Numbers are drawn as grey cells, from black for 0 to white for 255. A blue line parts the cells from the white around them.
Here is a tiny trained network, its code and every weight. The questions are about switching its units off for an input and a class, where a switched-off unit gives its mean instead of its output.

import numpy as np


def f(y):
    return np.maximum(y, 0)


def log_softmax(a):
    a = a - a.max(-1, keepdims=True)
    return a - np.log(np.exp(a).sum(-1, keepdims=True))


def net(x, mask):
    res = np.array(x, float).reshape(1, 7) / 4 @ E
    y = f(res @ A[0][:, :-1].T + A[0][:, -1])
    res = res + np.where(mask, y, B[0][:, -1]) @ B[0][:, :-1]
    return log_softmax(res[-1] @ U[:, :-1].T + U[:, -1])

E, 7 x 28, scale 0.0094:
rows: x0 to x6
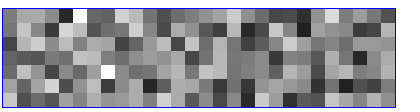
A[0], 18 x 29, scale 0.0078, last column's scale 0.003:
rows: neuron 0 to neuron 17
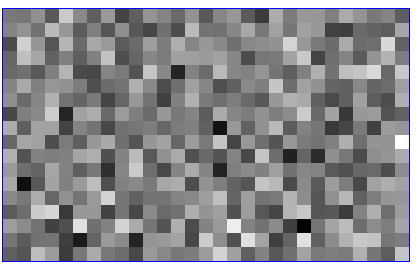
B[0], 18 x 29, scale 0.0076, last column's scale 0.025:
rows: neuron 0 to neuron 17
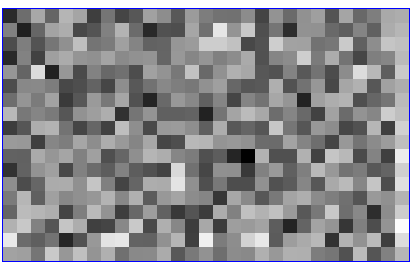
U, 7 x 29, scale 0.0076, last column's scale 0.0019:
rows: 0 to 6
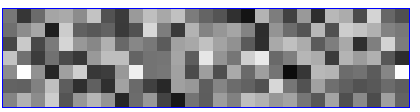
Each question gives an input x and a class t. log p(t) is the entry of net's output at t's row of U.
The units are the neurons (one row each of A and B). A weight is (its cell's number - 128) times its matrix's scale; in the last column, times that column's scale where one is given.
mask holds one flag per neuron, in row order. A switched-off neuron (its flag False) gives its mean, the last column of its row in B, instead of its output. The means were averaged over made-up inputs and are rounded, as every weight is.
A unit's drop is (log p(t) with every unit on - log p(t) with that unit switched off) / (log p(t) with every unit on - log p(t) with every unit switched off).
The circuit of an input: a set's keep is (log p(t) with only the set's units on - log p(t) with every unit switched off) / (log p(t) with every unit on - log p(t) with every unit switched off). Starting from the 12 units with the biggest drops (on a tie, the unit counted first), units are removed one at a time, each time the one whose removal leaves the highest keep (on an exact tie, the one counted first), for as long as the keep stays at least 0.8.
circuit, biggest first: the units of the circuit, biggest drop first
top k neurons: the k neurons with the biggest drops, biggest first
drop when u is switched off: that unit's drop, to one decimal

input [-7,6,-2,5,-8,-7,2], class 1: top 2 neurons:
[neuron 4; neuron 0]
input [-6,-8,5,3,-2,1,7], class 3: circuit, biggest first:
[neuron 16]
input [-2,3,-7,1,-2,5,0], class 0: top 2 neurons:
[neuron 10; neuron 12]
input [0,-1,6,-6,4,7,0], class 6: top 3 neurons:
[neuron 14; neuron 7; neuron 11]
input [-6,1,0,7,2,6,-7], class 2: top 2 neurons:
[neuron 2; neuron 3]
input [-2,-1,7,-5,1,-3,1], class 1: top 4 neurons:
[neuron 4; neuron 0; neuron 6; neuron 11]
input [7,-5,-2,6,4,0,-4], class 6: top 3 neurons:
[neuron 14; neuron 7; neuron 17]
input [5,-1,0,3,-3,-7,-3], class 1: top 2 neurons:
[neuron 4; neuron 11]
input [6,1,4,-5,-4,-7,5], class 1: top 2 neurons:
[neuron 4; neuron 0]
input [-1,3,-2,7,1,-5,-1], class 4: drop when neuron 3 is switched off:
0.1
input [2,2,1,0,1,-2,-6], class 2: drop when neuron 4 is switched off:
0.1
